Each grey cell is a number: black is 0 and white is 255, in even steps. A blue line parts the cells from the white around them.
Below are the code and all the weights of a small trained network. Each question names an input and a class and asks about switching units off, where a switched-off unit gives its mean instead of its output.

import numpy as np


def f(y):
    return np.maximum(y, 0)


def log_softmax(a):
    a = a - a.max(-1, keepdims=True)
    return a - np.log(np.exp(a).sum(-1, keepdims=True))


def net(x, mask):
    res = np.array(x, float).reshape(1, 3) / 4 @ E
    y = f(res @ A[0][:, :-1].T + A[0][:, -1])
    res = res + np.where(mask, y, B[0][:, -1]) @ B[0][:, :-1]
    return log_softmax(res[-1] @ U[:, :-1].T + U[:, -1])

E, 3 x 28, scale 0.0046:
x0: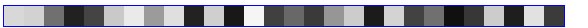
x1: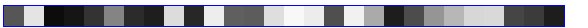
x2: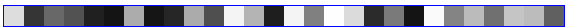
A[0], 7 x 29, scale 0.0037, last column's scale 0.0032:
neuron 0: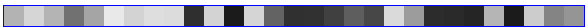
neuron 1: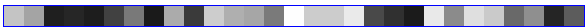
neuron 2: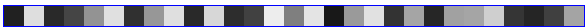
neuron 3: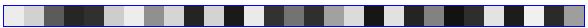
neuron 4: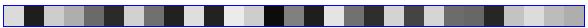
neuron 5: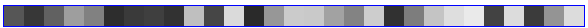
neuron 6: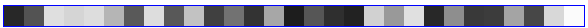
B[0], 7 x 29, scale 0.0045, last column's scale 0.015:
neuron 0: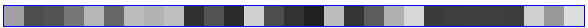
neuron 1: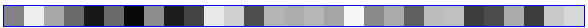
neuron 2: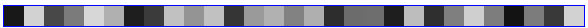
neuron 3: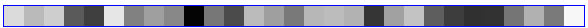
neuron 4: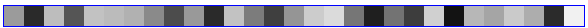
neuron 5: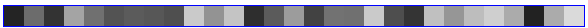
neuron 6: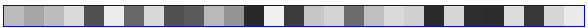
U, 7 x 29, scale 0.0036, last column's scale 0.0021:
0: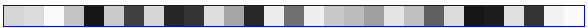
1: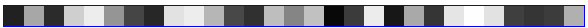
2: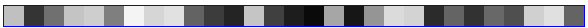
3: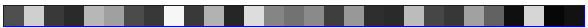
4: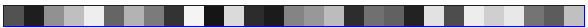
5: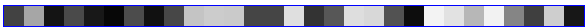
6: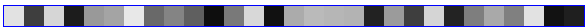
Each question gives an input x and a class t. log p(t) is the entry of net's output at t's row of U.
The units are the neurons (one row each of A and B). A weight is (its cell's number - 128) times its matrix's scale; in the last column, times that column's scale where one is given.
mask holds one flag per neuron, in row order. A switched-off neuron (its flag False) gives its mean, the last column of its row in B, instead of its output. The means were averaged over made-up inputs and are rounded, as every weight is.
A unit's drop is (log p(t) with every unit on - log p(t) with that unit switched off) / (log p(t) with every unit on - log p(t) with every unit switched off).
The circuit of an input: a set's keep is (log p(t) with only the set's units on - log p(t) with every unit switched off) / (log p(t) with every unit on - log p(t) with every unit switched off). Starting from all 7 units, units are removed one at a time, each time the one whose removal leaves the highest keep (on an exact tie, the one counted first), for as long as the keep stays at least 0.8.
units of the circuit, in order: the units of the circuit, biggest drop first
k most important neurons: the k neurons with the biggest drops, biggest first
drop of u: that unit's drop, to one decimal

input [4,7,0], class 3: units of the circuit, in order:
[neuron 2]
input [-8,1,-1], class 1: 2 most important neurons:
[neuron 3; neuron 5]
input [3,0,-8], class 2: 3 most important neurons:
[neuron 0; neuron 6; neuron 1]
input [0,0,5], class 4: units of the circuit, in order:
[neuron 6; neuron 3]
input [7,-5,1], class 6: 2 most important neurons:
[neuron 4; neuron 6]
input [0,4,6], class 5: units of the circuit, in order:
[neuron 6; neuron 0]
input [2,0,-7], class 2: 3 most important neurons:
[neuron 0; neuron 1; neuron 6]
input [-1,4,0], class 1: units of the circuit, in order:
[neuron 2; neuron 3]
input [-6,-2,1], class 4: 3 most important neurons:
[neuron 3; neuron 1; neuron 5]
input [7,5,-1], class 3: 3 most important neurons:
[neuron 6; neuron 2; neuron 0]
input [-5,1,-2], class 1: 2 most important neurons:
[neuron 3; neuron 1]
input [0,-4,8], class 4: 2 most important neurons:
[neuron 3; neuron 0]
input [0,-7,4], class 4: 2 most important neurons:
[neuron 3; neuron 0]
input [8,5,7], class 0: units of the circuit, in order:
[neuron 1]
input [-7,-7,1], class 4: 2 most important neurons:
[neuron 4; neuron 3]
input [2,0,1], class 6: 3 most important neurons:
[neuron 6; neuron 2; neuron 1]
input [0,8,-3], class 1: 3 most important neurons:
[neuron 2; neuron 3; neuron 0]
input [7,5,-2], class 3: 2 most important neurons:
[neuron 2; neuron 6]
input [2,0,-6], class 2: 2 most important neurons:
[neuron 0; neuron 1]
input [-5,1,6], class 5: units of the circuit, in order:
[neuron 5]
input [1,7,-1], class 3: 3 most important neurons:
[neuron 2; neuron 6; neuron 5]
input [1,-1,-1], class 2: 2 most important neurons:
[neuron 1; neuron 6]
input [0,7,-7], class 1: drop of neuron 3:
0.4
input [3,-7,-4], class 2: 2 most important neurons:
[neuron 0; neuron 1]
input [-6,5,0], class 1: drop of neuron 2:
0.4
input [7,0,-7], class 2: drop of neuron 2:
-0.1
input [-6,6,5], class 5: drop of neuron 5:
0.0
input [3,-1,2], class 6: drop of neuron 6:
0.7
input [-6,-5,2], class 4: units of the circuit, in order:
[neuron 4]
